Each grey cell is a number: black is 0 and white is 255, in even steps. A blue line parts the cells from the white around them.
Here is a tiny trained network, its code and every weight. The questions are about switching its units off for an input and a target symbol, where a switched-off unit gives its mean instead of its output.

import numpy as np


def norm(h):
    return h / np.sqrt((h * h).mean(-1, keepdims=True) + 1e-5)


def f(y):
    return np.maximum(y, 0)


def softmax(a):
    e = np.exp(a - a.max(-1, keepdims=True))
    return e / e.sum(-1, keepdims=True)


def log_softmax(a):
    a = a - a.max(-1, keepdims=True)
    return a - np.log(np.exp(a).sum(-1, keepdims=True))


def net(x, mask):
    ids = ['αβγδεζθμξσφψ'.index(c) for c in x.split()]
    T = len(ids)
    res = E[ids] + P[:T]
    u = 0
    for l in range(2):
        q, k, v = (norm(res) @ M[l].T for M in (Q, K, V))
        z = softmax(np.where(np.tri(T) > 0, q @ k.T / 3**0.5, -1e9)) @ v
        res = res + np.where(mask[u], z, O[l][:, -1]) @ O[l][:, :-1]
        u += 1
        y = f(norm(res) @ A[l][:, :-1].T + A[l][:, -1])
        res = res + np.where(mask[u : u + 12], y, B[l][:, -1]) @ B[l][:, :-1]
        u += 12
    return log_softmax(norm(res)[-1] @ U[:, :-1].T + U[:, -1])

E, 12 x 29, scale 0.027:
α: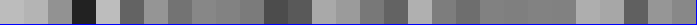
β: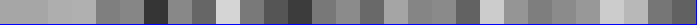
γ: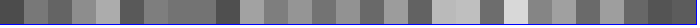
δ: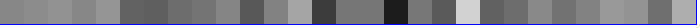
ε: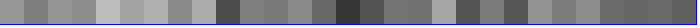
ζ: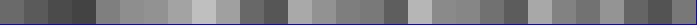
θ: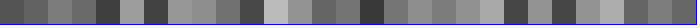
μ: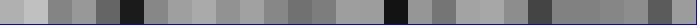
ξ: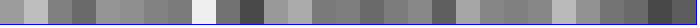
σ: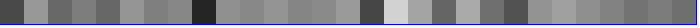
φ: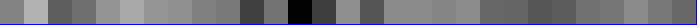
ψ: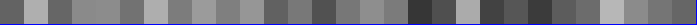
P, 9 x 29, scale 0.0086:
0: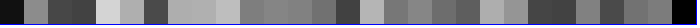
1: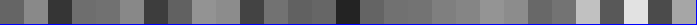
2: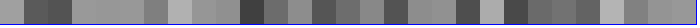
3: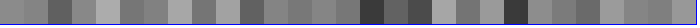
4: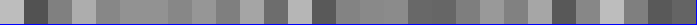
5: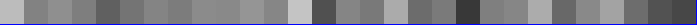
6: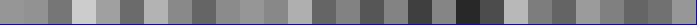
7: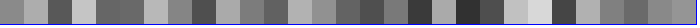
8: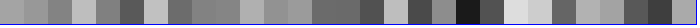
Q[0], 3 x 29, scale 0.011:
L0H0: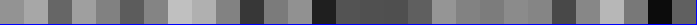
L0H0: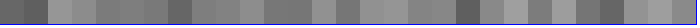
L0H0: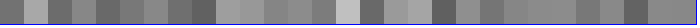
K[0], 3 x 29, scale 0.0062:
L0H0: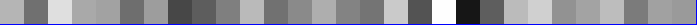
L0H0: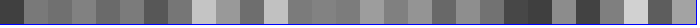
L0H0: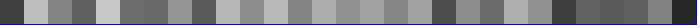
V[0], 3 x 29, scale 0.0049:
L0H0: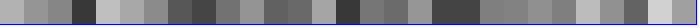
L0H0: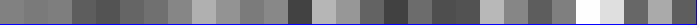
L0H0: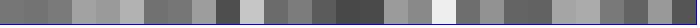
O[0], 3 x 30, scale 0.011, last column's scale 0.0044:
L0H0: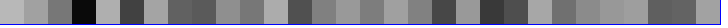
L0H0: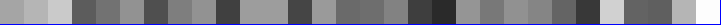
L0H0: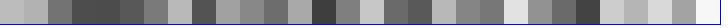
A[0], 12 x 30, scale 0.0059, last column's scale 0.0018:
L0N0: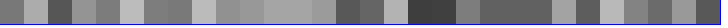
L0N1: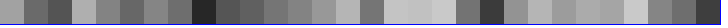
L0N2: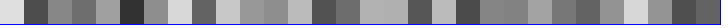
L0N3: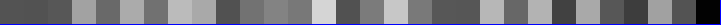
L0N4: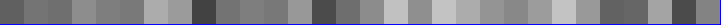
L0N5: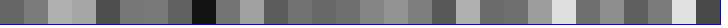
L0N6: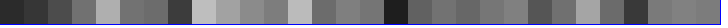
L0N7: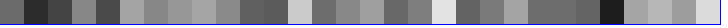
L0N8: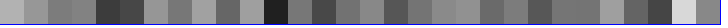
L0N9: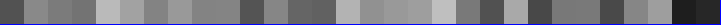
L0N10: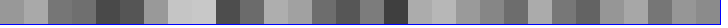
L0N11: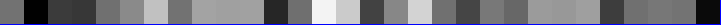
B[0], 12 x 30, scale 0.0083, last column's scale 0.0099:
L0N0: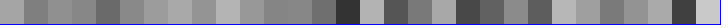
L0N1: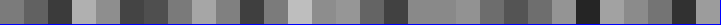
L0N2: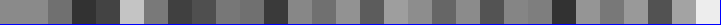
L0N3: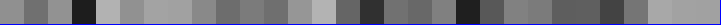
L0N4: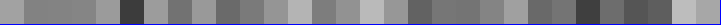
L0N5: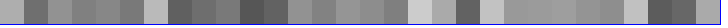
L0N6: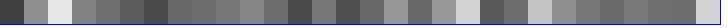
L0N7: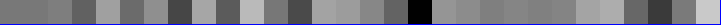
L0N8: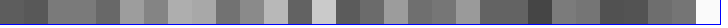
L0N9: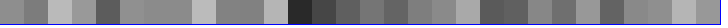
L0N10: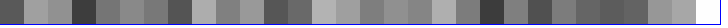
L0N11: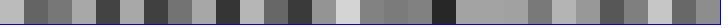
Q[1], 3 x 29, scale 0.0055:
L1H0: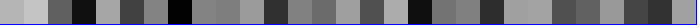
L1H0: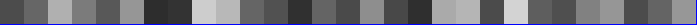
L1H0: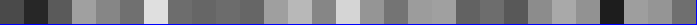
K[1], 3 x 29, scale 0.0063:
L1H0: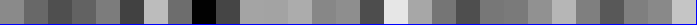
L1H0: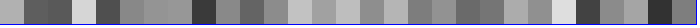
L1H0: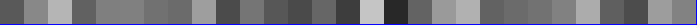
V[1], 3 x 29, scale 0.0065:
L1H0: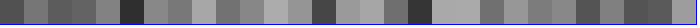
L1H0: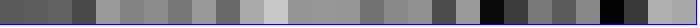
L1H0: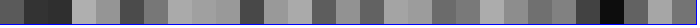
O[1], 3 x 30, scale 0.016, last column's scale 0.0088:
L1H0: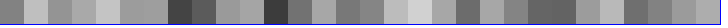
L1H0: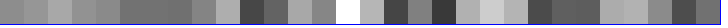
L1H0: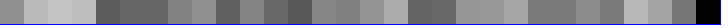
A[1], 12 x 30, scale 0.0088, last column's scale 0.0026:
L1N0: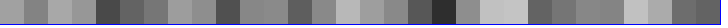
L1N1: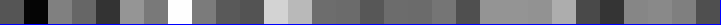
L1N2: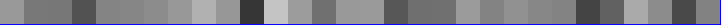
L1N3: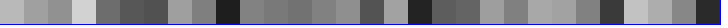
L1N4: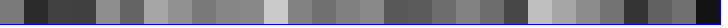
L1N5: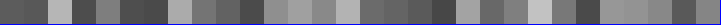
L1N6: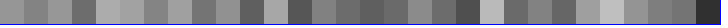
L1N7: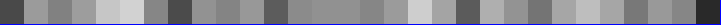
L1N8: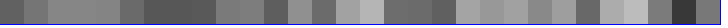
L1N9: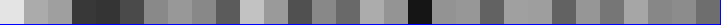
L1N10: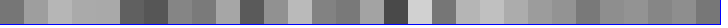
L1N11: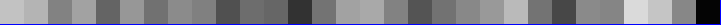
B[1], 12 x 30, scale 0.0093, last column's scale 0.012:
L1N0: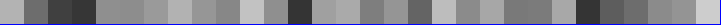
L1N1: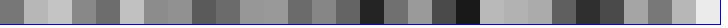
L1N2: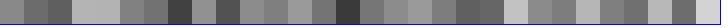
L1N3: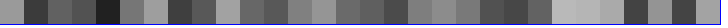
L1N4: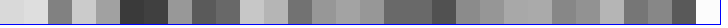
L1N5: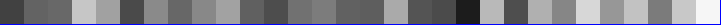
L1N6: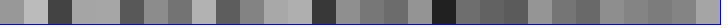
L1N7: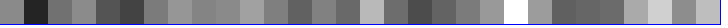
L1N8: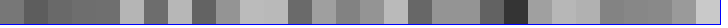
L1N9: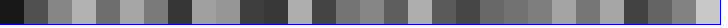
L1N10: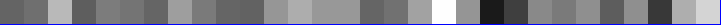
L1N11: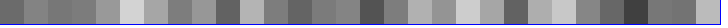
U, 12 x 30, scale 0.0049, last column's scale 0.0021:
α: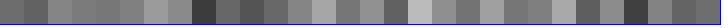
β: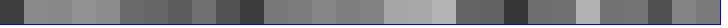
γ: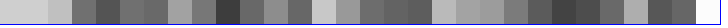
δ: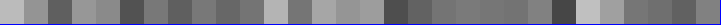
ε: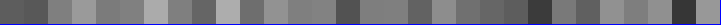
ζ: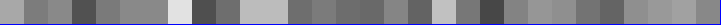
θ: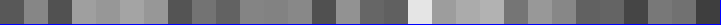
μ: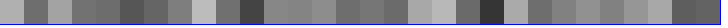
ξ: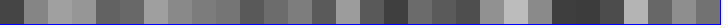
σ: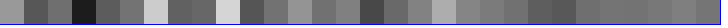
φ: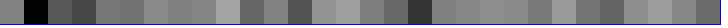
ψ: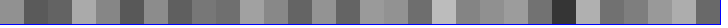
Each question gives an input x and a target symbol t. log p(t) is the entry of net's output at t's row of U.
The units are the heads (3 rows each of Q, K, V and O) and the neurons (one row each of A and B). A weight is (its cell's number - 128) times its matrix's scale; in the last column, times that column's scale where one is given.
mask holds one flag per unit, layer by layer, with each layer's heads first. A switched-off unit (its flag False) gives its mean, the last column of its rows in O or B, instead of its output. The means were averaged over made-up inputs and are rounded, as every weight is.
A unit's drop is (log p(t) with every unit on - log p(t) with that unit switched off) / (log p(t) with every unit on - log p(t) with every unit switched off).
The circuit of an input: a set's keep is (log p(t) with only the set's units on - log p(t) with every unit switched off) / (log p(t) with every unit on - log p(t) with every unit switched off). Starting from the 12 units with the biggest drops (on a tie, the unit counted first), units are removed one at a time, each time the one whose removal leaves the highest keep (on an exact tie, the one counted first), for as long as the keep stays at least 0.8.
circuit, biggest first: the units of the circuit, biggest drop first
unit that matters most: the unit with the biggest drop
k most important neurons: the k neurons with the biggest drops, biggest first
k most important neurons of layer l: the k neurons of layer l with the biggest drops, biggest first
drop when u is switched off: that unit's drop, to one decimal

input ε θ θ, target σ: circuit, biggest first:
(L0H0 L0N2 L1H0)
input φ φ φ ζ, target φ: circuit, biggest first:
(L1H0 L0N11 L0H0 L1N0)
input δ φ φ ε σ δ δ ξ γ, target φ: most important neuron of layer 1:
(L1N0)
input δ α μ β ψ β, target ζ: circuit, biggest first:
(L1H0 L1N4)
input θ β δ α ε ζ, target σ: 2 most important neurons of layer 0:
(L0N2 L0N10)
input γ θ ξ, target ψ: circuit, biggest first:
(L1H0 L1N7)
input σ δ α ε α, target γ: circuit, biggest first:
(L0H0 L1H0)
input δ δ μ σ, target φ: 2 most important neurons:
(L0N11 L1N7)
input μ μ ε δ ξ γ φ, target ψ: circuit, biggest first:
(L1H0 L1N7 L0H0)
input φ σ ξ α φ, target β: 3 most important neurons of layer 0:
(L0N5 L0N1 L0N4)
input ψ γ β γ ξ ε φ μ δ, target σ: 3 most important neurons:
(L0N2 L0N7 L1N4)
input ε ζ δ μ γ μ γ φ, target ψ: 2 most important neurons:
(L1N7 L0N7)
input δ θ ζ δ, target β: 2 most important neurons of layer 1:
(L1N10 L1N5)
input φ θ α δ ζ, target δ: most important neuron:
(L1N4)
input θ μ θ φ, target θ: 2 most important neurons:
(L1N11 L0N2)
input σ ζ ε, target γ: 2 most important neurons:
(L0N4 L0N9)
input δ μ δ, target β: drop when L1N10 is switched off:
0.1
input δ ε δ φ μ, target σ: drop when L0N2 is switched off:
0.2
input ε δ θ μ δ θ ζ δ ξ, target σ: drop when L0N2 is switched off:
0.3
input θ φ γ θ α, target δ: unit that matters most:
L0H0
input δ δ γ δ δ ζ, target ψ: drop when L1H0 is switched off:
0.5
